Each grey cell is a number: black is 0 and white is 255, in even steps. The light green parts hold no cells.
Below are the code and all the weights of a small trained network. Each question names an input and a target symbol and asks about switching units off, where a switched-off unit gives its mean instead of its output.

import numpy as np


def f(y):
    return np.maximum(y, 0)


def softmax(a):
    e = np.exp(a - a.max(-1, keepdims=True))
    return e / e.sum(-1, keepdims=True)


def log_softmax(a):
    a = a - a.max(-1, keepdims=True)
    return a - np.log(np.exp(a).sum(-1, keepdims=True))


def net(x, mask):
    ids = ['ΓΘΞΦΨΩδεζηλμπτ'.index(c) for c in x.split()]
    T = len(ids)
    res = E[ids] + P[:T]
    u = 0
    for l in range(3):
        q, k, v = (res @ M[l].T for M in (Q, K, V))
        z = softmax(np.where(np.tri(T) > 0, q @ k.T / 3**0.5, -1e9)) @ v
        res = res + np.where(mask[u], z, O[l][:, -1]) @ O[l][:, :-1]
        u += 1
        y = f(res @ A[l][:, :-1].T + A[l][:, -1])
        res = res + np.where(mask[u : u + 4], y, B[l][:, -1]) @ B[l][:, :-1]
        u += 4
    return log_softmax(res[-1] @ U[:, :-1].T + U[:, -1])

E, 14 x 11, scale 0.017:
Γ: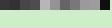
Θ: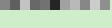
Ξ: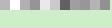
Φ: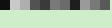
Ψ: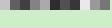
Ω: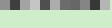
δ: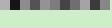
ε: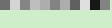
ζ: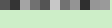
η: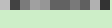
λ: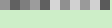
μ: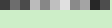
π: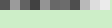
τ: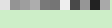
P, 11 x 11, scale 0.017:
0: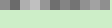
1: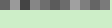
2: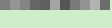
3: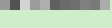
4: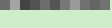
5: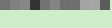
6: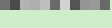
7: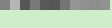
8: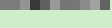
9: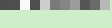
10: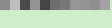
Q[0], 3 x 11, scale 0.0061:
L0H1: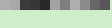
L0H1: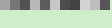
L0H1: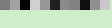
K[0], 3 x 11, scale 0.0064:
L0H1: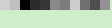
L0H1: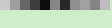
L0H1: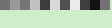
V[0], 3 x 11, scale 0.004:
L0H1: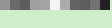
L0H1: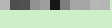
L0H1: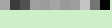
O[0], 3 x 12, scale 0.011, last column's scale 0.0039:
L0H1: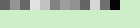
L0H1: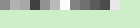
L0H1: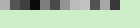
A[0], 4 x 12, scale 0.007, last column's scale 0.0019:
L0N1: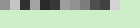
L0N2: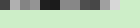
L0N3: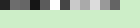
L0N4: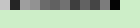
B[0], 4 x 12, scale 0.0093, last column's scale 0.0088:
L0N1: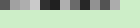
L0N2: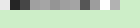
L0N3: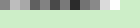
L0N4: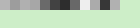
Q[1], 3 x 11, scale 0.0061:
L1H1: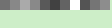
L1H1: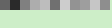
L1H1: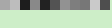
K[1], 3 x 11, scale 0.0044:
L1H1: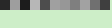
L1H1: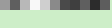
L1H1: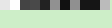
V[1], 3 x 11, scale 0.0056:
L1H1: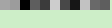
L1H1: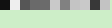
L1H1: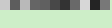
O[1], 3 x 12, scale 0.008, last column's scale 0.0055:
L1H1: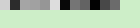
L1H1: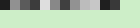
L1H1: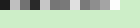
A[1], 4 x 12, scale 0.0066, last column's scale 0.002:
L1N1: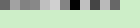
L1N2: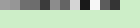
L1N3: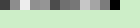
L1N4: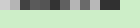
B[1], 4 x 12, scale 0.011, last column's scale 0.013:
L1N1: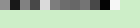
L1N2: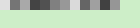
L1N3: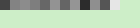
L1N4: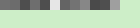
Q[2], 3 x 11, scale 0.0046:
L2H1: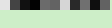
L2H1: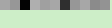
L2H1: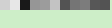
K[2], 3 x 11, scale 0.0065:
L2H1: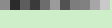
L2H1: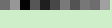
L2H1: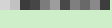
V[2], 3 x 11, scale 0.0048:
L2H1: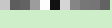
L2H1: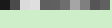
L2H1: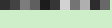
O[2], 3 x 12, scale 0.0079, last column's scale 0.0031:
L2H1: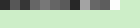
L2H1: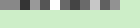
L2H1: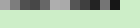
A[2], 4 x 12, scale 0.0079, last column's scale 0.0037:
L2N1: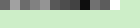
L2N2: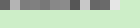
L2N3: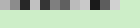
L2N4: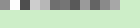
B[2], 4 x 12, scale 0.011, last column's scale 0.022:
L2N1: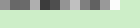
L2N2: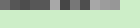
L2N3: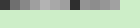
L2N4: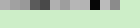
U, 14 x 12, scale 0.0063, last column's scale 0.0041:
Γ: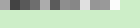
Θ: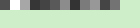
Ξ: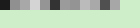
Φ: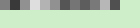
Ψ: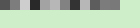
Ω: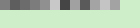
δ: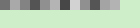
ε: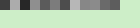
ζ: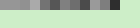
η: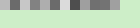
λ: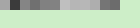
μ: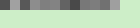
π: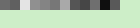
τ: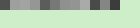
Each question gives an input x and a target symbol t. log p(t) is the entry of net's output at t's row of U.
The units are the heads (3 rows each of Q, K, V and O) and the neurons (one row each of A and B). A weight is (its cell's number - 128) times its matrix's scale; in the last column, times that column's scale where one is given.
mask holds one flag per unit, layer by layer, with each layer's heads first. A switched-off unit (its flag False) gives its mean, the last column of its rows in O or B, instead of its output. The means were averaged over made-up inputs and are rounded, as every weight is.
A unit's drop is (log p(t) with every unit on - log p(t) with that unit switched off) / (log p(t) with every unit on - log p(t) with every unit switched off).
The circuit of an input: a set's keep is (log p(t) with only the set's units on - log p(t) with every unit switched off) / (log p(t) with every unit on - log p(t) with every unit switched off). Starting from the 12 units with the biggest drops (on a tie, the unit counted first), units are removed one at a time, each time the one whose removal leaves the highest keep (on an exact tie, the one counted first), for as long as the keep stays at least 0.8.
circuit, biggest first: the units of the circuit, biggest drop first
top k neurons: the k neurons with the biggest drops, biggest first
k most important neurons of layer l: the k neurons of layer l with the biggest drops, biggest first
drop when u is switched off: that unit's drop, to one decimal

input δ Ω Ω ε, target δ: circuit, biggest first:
(L1H1 L0N4)
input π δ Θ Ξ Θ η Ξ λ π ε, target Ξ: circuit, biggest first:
(L0H1 L1H1)
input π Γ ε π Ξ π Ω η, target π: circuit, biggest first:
(L1N2 L0N1)
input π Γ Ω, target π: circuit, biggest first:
(L0H1 L1N1)
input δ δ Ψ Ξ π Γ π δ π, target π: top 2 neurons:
(L1N1 L0N3)
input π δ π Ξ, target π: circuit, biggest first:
(L0H1 L1N1)
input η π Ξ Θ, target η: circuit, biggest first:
(L1H1)
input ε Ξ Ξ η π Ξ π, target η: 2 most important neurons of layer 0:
(L0N4 L0N1)
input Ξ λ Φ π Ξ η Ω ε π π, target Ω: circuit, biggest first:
(L0N4 L2H1 L1N3)
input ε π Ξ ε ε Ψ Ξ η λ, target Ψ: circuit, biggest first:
(L0H1 L2N1)
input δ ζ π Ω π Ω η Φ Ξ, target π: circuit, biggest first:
(L1N1 L0H1 L1H1)
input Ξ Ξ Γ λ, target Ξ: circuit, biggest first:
(L2H1 L1N1)
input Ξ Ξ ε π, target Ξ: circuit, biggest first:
(L2H1 L0H1)
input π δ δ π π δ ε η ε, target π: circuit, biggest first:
(L0H1 L1N1)
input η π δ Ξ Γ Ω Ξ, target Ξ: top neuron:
(L0N2)
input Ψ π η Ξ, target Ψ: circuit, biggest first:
(L2N1 L0H1 L0N1)
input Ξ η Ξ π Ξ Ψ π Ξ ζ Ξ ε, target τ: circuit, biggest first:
(L2N4 L0N1)
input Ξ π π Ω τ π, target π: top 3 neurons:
(L1N1 L2N1 L1N3)
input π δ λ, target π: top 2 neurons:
(L0N3 L1N1)
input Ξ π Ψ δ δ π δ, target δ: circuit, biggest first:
(L1H1 L0N4 L0N1)
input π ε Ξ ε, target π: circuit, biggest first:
(L1N1)
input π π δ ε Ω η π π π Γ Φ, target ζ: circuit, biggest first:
(L0N2 L0N1)
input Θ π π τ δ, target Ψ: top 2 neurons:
(L2N3 L0N4)
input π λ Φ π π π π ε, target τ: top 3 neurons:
(L0N1 L2N4 L1N1)
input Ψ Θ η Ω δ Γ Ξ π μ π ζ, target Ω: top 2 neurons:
(L0N2 L1N1)
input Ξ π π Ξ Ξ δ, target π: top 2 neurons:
(L1N3 L0N4)
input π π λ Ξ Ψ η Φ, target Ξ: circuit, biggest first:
(L2H1)
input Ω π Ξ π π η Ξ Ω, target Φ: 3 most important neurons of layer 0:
(L0N2 L0N3 L0N1)
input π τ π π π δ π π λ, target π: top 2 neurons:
(L1N1 L0N3)
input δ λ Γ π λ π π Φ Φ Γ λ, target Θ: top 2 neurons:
(L0N3 L0N1)
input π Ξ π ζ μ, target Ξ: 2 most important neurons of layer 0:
(L0N1 L0N3)
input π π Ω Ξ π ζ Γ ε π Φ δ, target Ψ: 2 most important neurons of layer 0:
(L0N3 L0N4)
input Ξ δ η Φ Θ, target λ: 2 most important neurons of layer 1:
(L1N2 L1N3)
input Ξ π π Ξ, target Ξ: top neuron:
(L1N3)
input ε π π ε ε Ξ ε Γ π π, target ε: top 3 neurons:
(L2N1 L1N3 L0N2)
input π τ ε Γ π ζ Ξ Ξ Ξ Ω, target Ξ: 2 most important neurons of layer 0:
(L0N4 L0N2)
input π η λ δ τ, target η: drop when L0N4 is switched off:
0.2
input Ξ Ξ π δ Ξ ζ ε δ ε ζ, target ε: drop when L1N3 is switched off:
0.1
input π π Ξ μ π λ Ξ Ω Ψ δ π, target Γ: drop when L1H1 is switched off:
0.1
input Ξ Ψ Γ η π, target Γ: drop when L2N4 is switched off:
0.0
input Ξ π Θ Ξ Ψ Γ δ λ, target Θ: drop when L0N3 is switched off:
0.2
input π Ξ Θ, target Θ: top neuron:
(L1N1)
